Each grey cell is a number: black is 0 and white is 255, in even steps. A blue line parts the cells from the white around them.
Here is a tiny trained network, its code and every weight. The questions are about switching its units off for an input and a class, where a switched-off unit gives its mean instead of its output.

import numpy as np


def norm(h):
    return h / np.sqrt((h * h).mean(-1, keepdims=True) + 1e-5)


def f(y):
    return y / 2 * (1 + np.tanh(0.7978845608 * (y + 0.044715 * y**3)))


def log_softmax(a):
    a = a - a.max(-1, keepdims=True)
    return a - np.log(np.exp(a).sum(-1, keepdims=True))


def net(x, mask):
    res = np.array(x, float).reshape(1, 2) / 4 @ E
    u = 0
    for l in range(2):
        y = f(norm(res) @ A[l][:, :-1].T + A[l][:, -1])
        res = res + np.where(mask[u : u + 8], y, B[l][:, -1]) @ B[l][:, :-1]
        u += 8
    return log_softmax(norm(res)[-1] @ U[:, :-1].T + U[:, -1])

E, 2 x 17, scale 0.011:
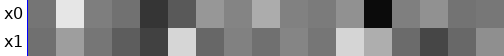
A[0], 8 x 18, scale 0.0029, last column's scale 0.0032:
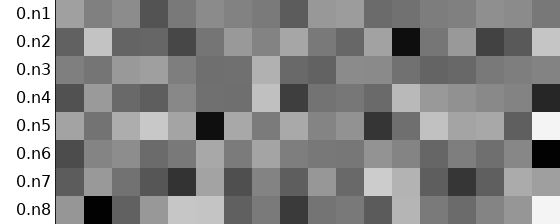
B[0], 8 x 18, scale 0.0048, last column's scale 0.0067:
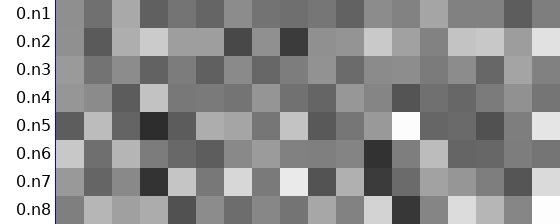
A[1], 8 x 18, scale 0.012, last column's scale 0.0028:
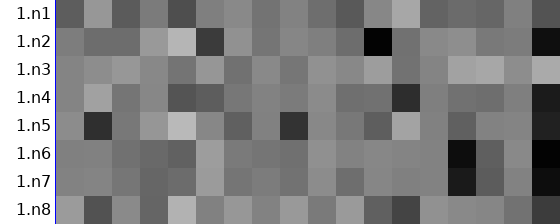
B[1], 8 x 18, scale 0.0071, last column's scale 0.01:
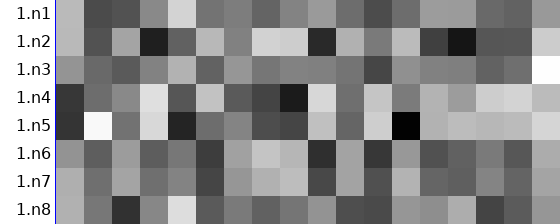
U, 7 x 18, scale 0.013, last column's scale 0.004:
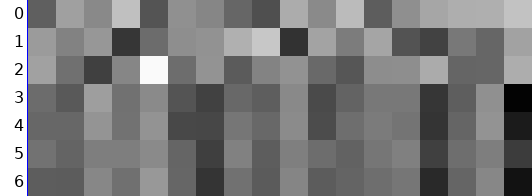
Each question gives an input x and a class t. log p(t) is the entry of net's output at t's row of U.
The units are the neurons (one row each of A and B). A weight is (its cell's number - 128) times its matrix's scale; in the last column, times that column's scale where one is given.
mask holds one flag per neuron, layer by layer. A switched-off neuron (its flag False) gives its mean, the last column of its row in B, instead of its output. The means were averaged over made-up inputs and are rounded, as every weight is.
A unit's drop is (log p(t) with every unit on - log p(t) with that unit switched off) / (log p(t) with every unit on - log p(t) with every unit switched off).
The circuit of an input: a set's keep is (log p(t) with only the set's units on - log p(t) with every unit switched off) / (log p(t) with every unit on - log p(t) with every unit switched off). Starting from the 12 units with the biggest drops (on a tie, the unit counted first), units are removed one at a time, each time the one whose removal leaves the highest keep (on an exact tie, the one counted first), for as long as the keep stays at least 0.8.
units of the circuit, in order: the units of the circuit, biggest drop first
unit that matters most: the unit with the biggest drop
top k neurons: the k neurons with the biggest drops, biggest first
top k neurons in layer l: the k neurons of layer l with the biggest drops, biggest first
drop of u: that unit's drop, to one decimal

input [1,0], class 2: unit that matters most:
1.n3
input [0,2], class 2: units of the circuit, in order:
[0.n7 1.n8]
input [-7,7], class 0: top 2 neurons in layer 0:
[0.n5 0.n8]
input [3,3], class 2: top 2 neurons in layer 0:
[0.n2 0.n8]
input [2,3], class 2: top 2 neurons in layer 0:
[0.n5 0.n2]
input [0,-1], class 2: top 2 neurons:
[1.n1 1.n2]
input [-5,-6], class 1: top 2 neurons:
[1.n2 0.n2]
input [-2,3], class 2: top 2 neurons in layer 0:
[0.n5 0.n8]
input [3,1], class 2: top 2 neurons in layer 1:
[1.n3 1.n5]
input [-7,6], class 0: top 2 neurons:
[1.n5 0.n5]
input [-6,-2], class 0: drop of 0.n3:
0.0
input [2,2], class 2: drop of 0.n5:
0.1
